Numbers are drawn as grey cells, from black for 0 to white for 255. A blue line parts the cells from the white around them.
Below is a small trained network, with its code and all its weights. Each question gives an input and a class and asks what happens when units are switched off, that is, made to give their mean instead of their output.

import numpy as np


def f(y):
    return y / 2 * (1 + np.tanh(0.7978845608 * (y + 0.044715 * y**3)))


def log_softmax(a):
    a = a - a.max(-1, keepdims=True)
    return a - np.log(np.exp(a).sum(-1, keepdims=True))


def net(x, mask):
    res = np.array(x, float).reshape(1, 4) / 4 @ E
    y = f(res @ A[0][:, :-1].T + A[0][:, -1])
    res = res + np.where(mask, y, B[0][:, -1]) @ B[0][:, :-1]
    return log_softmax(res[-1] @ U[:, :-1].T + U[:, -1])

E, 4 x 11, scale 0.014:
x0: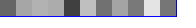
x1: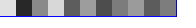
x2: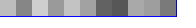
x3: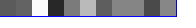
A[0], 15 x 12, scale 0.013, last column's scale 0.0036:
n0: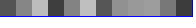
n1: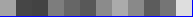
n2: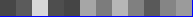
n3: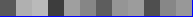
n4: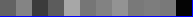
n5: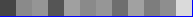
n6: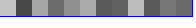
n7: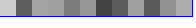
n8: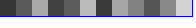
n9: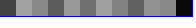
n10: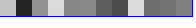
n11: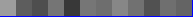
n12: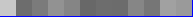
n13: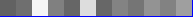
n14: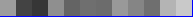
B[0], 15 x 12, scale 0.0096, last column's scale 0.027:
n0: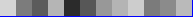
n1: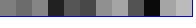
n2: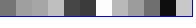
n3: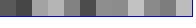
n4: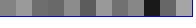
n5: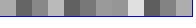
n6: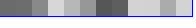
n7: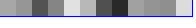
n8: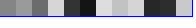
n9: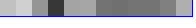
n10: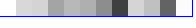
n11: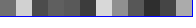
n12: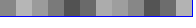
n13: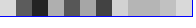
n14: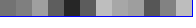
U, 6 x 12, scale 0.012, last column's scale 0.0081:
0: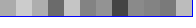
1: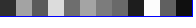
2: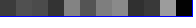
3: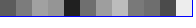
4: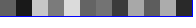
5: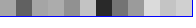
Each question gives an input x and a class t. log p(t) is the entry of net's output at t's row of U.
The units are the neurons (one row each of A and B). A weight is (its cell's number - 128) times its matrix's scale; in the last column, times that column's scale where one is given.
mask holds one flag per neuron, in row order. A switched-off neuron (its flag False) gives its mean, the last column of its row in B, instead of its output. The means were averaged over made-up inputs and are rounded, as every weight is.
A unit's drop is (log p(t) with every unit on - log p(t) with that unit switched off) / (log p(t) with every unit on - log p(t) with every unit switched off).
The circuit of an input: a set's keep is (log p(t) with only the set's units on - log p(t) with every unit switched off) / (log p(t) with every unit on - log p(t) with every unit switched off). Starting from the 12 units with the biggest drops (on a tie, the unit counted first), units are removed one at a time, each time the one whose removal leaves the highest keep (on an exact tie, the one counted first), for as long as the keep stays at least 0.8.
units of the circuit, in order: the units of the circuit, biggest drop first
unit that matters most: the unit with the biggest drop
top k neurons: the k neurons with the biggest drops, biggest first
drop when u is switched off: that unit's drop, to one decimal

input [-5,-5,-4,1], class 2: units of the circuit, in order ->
(n10 n2 n0)
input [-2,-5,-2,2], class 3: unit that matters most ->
n10
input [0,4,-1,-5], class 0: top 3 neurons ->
(n10 n8 n2)
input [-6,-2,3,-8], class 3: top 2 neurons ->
(n7 n10)
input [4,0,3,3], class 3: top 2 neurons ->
(n2 n8)
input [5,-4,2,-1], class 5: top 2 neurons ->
(n8 n2)
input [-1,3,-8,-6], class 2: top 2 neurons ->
(n1 n10)
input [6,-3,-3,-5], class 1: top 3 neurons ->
(n10 n8 n1)
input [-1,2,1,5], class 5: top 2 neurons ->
(n6 n13)
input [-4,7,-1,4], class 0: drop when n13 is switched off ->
0.0
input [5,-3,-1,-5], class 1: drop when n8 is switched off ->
0.1
